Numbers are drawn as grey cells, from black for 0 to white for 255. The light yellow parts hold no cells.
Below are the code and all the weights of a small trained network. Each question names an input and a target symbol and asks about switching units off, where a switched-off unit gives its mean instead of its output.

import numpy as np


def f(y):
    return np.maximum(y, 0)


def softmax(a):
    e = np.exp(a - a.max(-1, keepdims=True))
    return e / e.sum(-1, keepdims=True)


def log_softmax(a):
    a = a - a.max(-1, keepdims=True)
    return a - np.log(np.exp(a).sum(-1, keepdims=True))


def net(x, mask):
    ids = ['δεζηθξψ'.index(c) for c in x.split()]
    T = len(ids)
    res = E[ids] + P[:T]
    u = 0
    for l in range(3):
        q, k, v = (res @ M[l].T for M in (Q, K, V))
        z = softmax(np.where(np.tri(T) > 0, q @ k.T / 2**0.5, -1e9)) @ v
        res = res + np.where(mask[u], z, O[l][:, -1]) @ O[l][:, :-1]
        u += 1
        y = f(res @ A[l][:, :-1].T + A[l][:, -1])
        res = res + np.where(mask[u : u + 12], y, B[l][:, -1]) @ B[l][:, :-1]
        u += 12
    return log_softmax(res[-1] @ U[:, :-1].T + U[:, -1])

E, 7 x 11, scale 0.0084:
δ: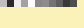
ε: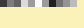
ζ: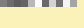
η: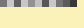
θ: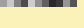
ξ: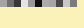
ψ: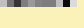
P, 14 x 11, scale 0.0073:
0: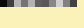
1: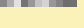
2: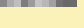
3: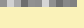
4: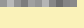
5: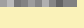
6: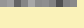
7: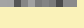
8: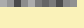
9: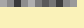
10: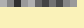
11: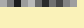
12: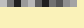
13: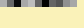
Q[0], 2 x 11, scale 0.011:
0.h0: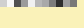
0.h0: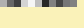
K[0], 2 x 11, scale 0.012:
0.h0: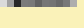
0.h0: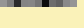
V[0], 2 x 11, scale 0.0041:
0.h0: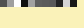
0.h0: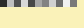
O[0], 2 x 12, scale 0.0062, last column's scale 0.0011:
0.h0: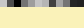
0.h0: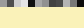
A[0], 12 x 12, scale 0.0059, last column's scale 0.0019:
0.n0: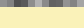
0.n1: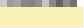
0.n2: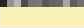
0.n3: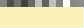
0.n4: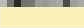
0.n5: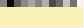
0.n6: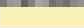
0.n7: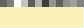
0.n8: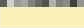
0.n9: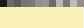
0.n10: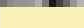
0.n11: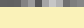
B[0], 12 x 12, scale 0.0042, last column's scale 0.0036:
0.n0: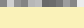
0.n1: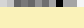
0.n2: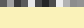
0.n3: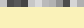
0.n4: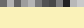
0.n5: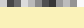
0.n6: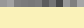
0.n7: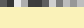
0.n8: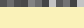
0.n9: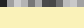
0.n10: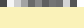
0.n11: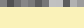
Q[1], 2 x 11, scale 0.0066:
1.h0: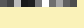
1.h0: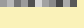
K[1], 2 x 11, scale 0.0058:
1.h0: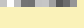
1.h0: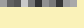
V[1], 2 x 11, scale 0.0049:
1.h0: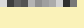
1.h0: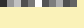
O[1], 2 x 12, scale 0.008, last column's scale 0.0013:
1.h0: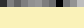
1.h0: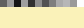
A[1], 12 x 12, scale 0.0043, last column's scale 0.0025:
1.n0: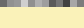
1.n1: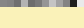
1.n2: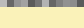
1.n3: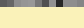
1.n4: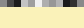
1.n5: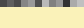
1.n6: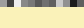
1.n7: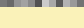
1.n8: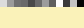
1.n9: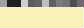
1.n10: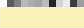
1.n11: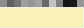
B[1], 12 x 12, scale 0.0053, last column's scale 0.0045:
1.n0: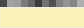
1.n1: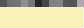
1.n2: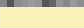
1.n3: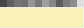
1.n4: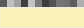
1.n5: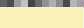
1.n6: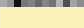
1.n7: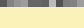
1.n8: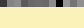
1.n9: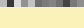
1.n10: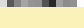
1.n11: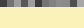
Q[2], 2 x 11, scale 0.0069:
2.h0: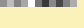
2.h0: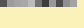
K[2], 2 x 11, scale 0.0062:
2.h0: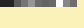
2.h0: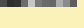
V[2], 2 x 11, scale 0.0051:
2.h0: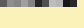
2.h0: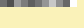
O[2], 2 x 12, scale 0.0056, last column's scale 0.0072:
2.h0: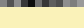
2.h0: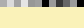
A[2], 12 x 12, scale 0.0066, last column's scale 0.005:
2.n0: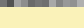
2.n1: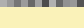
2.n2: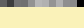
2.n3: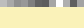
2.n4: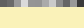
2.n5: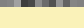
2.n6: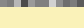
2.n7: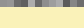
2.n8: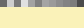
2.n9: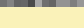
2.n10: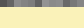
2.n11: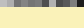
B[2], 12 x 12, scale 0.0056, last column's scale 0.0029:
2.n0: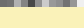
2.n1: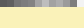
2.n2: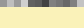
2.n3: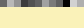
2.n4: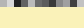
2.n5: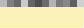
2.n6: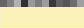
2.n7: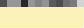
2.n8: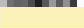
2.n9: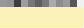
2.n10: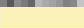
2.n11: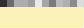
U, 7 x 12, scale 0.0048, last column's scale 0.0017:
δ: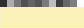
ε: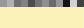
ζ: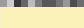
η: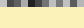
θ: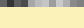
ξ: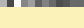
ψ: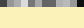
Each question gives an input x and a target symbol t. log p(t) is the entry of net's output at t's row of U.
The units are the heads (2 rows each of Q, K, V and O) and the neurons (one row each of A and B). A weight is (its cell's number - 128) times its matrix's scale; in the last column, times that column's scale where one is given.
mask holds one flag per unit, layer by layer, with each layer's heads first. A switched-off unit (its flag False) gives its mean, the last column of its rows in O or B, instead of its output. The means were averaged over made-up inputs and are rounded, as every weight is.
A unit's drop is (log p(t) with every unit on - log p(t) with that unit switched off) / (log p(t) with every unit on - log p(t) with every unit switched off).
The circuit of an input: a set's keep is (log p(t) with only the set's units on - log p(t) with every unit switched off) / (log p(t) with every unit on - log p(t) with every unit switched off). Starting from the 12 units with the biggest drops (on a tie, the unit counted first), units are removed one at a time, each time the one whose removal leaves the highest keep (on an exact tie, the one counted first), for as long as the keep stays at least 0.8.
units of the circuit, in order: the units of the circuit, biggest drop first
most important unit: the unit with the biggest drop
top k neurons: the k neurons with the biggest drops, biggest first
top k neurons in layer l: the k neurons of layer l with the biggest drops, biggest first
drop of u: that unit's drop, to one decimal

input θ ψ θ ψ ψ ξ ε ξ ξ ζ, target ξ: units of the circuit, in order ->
(1.h0; 0.h0)
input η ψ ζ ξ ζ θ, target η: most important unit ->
2.h0
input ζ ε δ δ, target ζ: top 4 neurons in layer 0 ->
(0.n3; 0.n1; 0.n5; 0.n10)
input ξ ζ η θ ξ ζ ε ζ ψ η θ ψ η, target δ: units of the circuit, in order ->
(0.h0; 0.n8; 1.n10)
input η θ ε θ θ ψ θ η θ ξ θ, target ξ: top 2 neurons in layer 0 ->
(0.n5; 0.n10)
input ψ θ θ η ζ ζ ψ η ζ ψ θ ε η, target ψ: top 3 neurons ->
(2.n11; 0.n11; 1.n5)
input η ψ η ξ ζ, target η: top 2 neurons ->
(1.n1; 0.n8)
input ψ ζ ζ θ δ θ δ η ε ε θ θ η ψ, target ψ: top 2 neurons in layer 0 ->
(0.n11; 0.n9)
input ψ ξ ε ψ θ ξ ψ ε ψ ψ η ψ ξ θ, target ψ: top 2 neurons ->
(2.n11; 1.n5)
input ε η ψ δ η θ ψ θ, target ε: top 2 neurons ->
(2.n3; 0.n9)
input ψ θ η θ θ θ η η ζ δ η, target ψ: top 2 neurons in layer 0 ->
(0.n11; 0.n1)
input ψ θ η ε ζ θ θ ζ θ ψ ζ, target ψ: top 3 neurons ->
(2.n11; 1.n5; 0.n11)
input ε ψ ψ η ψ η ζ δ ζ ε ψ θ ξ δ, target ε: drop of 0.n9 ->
0.2
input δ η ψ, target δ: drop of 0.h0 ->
0.5
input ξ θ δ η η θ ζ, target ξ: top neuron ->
(0.n5)
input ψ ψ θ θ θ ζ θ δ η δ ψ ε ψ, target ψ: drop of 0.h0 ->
0.3
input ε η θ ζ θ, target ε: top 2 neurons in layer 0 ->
(0.n9; 0.n10)
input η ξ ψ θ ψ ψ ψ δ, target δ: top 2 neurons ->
(1.n10; 0.n5)
